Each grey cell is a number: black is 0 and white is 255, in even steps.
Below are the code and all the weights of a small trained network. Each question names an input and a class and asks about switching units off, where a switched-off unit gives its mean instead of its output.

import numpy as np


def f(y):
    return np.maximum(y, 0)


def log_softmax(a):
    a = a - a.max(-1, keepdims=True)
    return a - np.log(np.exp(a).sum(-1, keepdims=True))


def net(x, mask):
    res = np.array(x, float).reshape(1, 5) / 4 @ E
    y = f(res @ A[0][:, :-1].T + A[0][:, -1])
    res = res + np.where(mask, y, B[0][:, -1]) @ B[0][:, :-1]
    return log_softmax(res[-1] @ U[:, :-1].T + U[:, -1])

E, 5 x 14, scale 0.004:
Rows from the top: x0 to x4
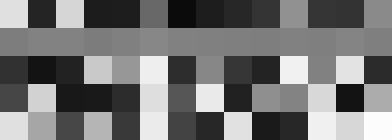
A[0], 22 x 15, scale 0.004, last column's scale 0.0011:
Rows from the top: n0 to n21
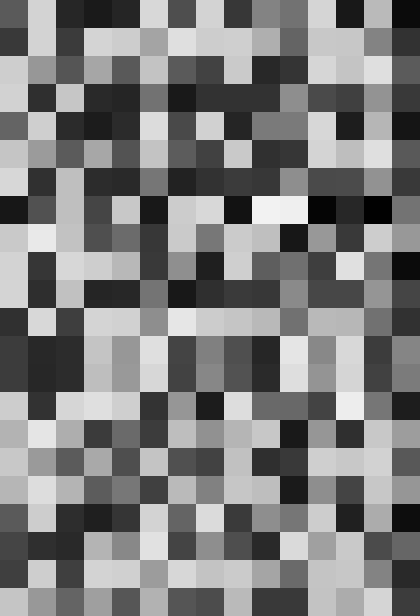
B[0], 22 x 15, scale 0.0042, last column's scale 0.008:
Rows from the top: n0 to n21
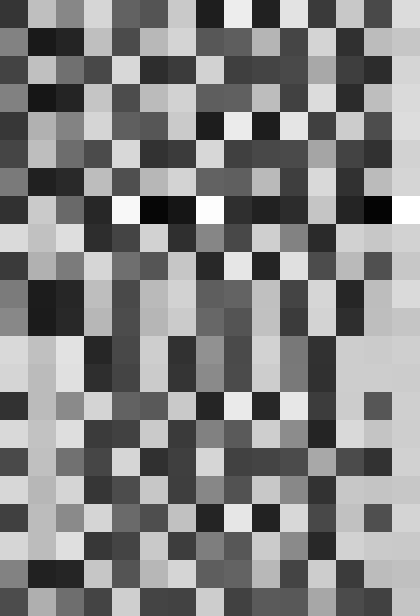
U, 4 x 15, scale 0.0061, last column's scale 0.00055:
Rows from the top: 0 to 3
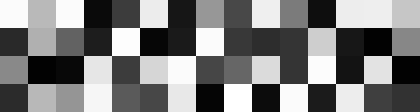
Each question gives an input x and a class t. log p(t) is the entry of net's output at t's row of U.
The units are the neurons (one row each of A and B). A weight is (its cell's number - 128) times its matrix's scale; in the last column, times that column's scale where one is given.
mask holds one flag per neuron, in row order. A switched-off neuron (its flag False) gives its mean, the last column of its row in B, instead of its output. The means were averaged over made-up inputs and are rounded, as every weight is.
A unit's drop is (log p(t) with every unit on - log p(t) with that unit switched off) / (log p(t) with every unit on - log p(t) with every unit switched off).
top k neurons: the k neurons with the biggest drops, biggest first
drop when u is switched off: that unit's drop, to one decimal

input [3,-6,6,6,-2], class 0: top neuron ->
n12
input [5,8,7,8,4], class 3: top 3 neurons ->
n4; n0; n18
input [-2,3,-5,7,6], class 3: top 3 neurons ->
n0; n4; n18
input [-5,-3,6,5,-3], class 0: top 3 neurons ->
n12; n13; n19
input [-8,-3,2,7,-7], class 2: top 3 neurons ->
n11; n1; n20
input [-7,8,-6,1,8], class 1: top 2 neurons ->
n2; n5
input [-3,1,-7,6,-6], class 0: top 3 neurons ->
n15; n8; n17
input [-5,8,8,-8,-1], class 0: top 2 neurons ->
n12; n13
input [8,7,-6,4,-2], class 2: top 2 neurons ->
n3; n10
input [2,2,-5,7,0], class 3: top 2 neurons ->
n0; n4
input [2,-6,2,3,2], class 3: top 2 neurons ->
n7; n8
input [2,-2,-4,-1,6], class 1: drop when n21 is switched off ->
0.1
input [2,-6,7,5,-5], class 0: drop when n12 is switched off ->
0.1
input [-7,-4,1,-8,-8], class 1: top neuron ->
n7
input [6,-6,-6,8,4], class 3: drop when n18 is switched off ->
0.4
